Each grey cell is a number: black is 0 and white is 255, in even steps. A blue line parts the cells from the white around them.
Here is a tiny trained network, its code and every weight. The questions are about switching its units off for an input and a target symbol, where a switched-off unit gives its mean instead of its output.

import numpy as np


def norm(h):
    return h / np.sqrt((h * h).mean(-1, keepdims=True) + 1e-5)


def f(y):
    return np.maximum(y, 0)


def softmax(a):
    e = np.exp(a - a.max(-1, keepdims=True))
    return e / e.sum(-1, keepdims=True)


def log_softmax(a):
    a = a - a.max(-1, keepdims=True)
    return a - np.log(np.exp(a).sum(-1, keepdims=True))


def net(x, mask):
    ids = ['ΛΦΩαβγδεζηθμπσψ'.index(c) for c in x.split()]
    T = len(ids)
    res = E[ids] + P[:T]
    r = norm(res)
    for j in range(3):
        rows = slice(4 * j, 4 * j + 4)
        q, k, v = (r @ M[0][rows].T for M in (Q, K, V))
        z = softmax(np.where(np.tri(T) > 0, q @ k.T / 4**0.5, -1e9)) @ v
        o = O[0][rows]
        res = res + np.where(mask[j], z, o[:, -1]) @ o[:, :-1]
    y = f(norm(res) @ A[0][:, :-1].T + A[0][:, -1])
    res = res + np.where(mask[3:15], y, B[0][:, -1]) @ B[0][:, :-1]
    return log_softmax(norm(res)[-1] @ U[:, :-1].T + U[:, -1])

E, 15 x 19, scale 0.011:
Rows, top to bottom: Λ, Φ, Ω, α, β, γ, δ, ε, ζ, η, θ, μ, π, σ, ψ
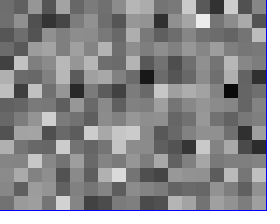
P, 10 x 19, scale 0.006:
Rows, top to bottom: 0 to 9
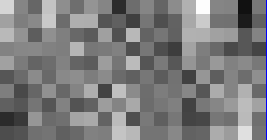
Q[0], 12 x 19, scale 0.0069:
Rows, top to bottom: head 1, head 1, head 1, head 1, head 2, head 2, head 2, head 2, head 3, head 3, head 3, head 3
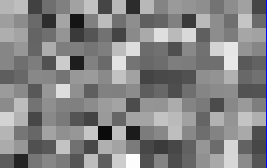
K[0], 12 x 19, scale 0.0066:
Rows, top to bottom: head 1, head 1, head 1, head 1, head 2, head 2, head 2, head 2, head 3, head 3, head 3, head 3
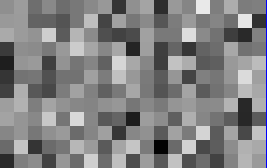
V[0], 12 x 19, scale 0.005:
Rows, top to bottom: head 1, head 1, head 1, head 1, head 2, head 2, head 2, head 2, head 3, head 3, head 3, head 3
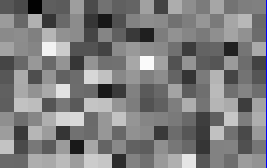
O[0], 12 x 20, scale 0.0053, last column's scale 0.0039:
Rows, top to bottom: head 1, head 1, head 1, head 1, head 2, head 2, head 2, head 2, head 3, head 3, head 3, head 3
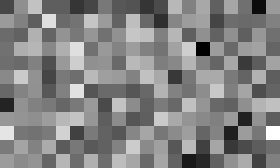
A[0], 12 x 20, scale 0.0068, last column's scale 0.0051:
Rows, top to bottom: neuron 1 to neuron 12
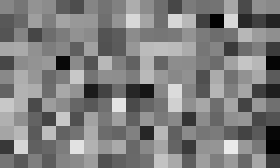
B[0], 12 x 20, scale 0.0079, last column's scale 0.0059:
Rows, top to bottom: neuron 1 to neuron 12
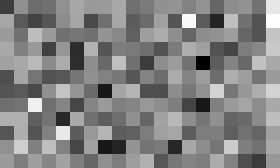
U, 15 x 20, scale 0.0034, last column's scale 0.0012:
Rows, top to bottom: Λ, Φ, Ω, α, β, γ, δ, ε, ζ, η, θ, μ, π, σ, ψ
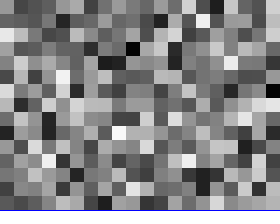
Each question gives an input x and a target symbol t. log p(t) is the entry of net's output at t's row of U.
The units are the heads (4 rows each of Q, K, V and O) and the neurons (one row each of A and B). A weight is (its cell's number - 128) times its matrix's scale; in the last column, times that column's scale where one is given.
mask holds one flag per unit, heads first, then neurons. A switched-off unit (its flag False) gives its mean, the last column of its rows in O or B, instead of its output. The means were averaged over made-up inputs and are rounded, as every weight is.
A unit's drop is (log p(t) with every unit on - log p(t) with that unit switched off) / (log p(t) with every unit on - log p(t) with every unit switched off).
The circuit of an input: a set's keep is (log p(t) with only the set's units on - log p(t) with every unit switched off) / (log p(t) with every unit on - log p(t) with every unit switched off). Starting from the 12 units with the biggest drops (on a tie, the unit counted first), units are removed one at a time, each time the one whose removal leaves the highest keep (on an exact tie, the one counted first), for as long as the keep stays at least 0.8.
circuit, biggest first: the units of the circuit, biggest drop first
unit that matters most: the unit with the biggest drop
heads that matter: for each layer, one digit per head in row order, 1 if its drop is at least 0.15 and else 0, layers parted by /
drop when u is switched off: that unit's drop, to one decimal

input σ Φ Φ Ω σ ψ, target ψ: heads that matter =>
000
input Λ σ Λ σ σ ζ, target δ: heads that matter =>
001
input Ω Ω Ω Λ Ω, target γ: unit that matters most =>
neuron 10
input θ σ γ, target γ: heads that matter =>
001
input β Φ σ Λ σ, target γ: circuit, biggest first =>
[neuron 10; head 3]
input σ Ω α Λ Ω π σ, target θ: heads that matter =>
001
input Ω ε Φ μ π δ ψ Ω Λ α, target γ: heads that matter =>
101
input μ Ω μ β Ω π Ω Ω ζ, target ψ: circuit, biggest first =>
[head 1; neuron 7]
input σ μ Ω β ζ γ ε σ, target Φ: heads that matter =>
100
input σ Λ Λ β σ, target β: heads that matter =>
001
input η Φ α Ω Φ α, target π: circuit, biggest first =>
[head 3; neuron 5]
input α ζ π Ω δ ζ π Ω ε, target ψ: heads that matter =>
100
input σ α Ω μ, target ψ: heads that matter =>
100
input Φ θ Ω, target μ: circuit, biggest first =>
[head 3; neuron 2]
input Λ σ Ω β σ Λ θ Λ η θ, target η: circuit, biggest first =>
[head 2]
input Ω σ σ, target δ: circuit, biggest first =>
[head 3; neuron 4]
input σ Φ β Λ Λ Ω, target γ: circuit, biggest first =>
[head 3; neuron 10; head 1]
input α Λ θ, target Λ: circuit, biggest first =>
[head 2; neuron 2]
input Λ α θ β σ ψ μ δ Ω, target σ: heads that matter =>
001
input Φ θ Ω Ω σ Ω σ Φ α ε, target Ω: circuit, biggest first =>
[head 3; neuron 9]
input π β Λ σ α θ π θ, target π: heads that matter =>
010
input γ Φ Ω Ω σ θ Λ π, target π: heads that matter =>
000
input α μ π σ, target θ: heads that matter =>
101
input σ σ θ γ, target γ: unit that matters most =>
neuron 10
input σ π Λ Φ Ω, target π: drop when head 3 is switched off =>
0.8
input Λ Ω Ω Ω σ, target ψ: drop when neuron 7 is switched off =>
0.6
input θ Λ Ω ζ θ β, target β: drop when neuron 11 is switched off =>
1.2
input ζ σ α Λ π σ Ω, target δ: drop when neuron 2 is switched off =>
0.0
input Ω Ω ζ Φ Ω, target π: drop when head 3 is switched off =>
1.3
